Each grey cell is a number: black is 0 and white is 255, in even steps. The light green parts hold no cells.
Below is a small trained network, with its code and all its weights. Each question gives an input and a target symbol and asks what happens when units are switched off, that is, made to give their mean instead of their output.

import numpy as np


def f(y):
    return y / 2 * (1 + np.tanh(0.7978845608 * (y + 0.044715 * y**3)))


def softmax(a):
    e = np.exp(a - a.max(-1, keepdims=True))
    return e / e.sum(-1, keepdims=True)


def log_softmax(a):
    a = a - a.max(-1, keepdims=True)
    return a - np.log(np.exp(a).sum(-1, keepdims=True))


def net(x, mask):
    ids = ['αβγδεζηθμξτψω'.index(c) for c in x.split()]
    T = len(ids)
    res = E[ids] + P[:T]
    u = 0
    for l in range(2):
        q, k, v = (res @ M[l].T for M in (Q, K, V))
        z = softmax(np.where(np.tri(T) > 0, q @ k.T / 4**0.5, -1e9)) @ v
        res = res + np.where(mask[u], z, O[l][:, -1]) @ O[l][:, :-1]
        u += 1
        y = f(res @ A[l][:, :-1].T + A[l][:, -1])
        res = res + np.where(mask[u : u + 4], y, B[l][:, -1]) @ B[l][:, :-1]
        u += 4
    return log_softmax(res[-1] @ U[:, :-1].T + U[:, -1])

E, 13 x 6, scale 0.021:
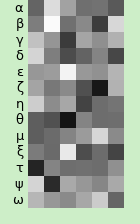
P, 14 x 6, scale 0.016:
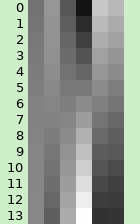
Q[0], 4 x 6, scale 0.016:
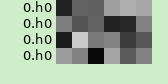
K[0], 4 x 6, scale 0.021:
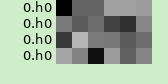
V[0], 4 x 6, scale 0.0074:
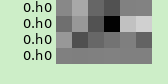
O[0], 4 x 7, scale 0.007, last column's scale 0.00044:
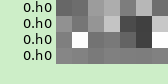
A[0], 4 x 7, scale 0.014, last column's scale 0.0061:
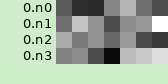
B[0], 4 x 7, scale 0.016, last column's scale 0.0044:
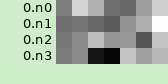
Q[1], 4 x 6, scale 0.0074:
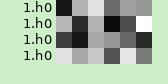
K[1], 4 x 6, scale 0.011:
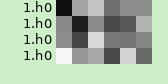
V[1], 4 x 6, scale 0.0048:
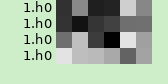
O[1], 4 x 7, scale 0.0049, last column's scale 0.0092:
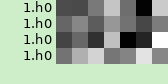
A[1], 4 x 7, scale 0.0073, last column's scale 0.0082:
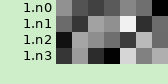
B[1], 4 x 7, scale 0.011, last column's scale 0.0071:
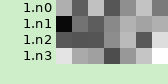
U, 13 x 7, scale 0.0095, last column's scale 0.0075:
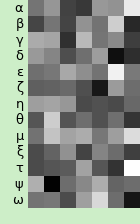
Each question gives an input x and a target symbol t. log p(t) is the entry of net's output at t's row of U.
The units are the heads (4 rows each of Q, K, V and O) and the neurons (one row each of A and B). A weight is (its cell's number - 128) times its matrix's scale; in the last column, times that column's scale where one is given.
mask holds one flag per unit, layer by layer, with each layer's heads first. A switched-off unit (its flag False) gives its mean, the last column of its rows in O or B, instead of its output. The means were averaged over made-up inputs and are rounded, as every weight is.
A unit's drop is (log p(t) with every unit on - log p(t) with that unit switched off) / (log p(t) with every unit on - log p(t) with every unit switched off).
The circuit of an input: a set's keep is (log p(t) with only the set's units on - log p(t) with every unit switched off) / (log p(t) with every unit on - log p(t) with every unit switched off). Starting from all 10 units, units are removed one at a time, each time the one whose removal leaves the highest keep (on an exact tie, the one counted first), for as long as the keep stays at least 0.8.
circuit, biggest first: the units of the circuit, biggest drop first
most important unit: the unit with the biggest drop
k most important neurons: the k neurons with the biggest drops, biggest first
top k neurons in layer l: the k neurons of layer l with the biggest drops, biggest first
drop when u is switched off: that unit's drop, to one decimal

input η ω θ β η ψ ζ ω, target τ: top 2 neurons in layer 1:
1.n3, 1.n1
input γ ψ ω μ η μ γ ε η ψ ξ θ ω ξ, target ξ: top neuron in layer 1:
1.n1
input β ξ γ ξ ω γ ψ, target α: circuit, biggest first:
0.h0, 0.n3
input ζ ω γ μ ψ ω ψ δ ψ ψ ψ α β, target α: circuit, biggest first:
0.h0, 0.n1, 1.n2
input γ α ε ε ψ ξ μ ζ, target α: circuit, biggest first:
0.h0, 0.n3, 1.n2
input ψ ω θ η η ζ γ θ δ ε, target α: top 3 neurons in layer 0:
0.n1, 0.n3, 0.n2
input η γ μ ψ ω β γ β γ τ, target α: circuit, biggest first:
0.h0, 1.n3
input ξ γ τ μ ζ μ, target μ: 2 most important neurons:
0.n0, 0.n1
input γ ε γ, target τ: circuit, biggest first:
0.h0, 1.n3
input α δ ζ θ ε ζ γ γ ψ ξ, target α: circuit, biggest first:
0.h0, 0.n1
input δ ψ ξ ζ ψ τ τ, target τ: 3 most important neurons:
0.n3, 1.n2, 1.n3
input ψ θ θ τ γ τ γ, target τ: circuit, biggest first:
0.n3, 1.h0
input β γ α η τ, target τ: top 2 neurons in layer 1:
1.n2, 1.n0
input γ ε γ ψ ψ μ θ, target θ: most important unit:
0.h0
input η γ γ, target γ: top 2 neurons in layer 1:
1.n2, 1.n1
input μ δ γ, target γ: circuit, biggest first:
0.h0, 1.n1
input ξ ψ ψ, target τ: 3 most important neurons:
0.n3, 1.n3, 0.n0
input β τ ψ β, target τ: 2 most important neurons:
1.n3, 1.n2
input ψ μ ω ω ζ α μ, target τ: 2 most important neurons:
1.n3, 0.n2
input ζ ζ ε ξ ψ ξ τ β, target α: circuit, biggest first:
0.n1
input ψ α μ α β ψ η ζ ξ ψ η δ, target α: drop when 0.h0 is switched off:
0.8
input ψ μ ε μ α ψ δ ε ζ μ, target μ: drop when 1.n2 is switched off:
0.1
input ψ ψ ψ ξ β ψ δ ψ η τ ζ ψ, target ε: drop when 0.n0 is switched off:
0.0
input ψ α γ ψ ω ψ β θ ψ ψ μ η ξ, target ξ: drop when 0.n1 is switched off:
-0.1
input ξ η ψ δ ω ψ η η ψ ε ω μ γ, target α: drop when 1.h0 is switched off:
-0.2
